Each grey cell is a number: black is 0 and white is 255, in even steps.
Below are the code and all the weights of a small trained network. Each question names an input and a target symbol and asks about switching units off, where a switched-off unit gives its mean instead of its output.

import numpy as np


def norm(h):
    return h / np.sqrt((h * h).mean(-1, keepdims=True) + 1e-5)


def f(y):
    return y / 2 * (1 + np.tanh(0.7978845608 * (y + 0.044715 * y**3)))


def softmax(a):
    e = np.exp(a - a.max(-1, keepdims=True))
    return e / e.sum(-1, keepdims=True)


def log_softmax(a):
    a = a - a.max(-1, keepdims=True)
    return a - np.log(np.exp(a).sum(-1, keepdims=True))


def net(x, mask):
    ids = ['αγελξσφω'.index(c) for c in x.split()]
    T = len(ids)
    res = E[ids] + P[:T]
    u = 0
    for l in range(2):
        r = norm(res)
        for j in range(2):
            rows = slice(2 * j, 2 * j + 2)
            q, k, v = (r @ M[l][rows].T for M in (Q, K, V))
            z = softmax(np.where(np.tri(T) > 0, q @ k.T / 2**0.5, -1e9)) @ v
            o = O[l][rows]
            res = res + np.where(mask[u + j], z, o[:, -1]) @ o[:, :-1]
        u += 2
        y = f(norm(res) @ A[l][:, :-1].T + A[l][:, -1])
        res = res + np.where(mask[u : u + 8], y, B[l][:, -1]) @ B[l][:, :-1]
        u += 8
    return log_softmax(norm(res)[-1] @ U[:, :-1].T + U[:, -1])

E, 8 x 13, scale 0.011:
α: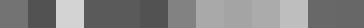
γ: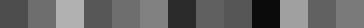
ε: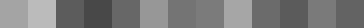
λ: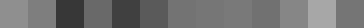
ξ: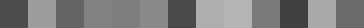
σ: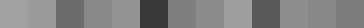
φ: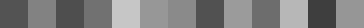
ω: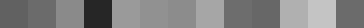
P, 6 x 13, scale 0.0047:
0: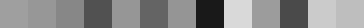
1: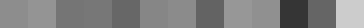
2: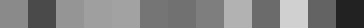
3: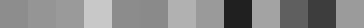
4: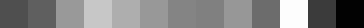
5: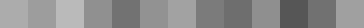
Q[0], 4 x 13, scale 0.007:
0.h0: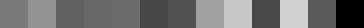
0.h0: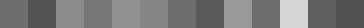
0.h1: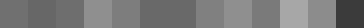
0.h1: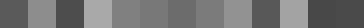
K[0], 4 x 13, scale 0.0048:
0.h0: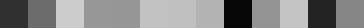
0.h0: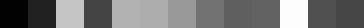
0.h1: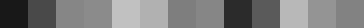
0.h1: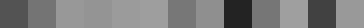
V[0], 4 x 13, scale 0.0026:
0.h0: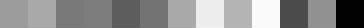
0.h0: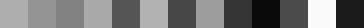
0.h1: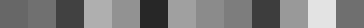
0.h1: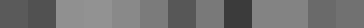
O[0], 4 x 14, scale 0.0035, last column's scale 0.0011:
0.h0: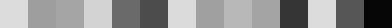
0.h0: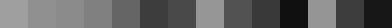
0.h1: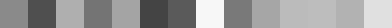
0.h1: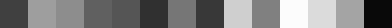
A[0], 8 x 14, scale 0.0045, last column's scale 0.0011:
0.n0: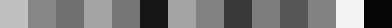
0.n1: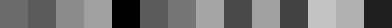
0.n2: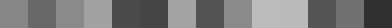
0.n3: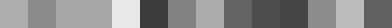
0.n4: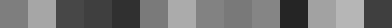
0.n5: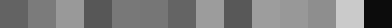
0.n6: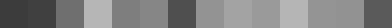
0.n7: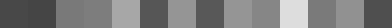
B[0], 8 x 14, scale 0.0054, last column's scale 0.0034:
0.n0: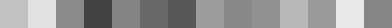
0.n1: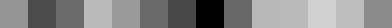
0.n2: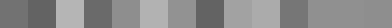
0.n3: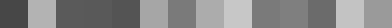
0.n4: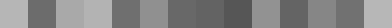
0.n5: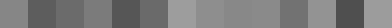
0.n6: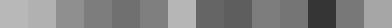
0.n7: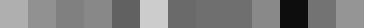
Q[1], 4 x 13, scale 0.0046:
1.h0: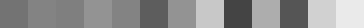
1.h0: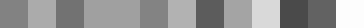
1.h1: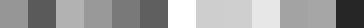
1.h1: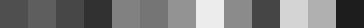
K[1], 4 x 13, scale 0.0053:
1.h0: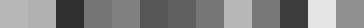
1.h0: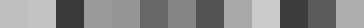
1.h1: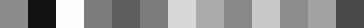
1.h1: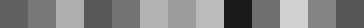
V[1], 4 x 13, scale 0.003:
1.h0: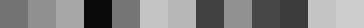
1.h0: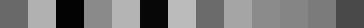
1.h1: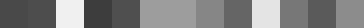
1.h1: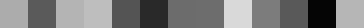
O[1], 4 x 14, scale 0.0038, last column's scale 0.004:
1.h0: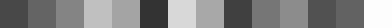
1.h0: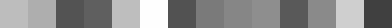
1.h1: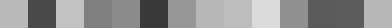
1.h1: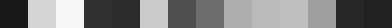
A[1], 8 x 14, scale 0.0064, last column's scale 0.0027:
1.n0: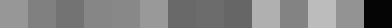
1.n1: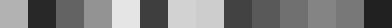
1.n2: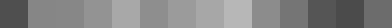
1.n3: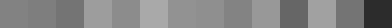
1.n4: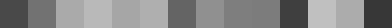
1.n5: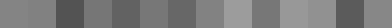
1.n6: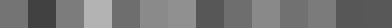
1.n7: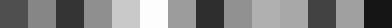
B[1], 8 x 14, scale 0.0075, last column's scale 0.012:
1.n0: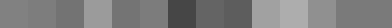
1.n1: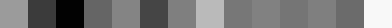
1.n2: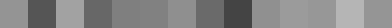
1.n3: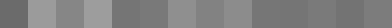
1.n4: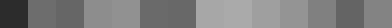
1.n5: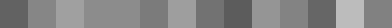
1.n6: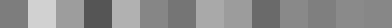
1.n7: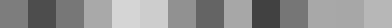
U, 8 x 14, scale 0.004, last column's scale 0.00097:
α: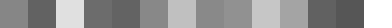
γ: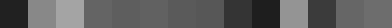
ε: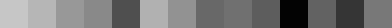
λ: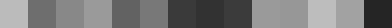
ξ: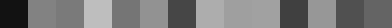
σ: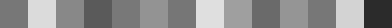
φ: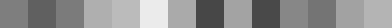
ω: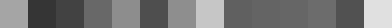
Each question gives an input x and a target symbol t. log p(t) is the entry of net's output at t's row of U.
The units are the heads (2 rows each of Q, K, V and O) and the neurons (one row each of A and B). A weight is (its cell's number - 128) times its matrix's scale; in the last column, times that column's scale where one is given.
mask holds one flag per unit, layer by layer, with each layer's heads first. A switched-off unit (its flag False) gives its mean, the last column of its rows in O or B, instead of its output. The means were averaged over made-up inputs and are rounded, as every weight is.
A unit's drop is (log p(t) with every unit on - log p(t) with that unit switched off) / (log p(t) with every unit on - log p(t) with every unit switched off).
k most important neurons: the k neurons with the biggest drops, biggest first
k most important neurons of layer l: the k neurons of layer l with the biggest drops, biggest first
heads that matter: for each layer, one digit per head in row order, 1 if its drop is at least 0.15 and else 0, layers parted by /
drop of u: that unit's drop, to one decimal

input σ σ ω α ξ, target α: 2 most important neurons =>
1.n1; 1.n2
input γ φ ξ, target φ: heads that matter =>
10 / 00
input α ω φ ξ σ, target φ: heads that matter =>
10 / 00
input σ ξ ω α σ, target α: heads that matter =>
10 / 01
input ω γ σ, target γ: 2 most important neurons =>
1.n1; 1.n7
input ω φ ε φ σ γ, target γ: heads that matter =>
00 / 00
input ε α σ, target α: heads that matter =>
00 / 01
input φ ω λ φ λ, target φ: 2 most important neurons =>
1.n7; 1.n1
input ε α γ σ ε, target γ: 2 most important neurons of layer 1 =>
1.n1; 1.n7
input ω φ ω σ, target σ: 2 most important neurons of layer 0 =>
0.n0; 0.n3
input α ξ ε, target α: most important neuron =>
1.n1
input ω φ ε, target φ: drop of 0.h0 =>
1.4
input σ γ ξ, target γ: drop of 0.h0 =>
0.2
